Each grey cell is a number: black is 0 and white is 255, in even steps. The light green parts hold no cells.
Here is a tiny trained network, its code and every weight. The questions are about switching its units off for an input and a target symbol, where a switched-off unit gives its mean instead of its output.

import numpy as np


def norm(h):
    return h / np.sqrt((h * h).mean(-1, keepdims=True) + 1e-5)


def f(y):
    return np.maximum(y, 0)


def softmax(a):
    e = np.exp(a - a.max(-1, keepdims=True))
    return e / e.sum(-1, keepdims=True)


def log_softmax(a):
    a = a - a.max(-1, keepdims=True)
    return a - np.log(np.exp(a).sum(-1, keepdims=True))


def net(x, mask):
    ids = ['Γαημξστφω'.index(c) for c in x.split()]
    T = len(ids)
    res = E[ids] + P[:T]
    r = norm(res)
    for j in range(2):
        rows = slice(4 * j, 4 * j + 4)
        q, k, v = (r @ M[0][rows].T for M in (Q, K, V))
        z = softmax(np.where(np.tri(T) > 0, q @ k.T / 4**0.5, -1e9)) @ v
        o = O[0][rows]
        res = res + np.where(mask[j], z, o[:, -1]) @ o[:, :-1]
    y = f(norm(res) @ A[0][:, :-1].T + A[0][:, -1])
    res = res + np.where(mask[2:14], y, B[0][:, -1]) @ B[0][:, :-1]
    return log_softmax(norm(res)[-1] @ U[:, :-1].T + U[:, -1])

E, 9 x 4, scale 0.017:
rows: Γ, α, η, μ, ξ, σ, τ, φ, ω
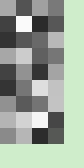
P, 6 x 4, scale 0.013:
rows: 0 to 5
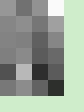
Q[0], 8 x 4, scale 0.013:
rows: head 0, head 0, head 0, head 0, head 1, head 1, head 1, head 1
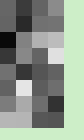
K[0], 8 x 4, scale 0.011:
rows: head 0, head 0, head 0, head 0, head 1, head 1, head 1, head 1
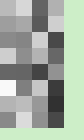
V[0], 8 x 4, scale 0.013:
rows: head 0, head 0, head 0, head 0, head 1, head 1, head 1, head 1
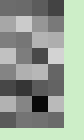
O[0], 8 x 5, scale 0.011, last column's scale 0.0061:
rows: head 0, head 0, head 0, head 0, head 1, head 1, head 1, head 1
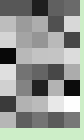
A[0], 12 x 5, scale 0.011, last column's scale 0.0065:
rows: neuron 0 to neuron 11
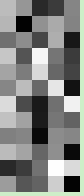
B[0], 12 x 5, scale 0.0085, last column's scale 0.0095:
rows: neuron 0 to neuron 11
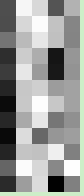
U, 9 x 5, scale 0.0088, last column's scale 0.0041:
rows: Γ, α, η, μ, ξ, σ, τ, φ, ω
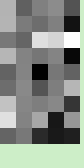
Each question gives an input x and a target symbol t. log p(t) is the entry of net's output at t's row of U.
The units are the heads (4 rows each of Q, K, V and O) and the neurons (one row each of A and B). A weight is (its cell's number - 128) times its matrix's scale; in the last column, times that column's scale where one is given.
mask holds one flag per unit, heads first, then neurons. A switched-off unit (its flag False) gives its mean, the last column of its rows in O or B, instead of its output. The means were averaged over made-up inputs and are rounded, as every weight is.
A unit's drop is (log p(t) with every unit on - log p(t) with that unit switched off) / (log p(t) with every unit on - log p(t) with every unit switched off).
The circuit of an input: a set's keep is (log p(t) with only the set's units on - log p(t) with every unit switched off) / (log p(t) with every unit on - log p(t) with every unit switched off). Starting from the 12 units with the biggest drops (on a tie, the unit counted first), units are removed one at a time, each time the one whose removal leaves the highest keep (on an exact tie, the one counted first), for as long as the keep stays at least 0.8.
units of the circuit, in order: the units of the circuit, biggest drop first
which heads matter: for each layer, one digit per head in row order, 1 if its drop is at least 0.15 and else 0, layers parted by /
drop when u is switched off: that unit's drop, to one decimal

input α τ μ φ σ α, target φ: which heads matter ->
01
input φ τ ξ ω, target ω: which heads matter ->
11
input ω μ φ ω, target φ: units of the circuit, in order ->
head 1
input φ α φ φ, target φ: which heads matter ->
01
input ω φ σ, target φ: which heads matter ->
10
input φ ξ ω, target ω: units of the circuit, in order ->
head 1; head 0; neuron 10
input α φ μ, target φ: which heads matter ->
01
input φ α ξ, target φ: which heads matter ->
11
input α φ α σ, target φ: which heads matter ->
00
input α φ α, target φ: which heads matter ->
11
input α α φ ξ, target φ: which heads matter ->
11
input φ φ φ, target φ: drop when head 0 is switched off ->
0.1
